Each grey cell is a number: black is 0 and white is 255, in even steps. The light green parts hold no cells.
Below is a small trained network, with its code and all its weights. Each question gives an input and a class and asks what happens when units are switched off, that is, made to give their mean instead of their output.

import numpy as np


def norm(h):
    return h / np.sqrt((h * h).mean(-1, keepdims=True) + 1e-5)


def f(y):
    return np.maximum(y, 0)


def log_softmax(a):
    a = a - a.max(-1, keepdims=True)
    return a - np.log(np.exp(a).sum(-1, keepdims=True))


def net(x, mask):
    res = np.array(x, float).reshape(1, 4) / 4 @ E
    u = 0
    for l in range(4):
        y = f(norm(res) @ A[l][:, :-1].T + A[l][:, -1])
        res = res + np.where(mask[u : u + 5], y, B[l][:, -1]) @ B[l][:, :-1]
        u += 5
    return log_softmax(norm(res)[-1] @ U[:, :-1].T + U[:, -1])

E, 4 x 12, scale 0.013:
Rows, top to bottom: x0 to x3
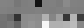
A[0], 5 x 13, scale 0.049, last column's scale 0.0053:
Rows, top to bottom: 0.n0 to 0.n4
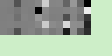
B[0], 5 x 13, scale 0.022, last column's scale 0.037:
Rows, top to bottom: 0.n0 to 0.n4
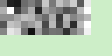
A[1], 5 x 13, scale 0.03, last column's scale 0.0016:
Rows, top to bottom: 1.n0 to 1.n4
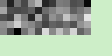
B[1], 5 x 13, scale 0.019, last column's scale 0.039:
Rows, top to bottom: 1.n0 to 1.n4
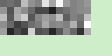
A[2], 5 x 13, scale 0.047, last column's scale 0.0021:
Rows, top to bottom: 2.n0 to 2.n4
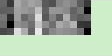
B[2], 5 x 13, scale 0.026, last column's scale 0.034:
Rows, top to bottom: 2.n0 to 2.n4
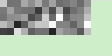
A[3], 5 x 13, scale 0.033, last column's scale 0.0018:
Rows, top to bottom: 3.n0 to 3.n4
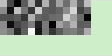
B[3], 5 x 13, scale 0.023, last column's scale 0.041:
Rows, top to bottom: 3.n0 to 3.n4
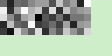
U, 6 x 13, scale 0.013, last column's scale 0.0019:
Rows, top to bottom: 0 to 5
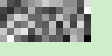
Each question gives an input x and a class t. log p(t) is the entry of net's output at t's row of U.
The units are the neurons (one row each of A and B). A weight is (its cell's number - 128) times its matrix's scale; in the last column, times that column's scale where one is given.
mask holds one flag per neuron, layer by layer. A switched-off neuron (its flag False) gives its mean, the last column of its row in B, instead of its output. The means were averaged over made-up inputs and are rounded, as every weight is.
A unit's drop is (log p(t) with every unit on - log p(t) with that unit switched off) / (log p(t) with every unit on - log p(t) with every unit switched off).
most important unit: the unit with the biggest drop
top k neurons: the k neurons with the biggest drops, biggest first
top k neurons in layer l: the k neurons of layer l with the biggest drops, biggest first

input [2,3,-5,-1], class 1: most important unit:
0.n4
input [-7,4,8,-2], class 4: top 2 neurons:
0.n4; 0.n1
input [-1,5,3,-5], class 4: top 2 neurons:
0.n1; 3.n1
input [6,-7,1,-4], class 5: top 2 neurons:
0.n0; 0.n3
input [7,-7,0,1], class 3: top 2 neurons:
0.n1; 0.n0
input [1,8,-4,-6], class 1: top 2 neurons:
0.n4; 0.n3
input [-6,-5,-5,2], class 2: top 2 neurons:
0.n1; 0.n4
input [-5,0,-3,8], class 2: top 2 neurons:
0.n3; 0.n1
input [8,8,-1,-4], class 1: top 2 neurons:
0.n4; 0.n3
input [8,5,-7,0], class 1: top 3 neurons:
0.n4; 0.n3; 3.n4
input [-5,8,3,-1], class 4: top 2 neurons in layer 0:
0.n4; 0.n1
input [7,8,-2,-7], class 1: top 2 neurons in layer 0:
0.n4; 0.n3
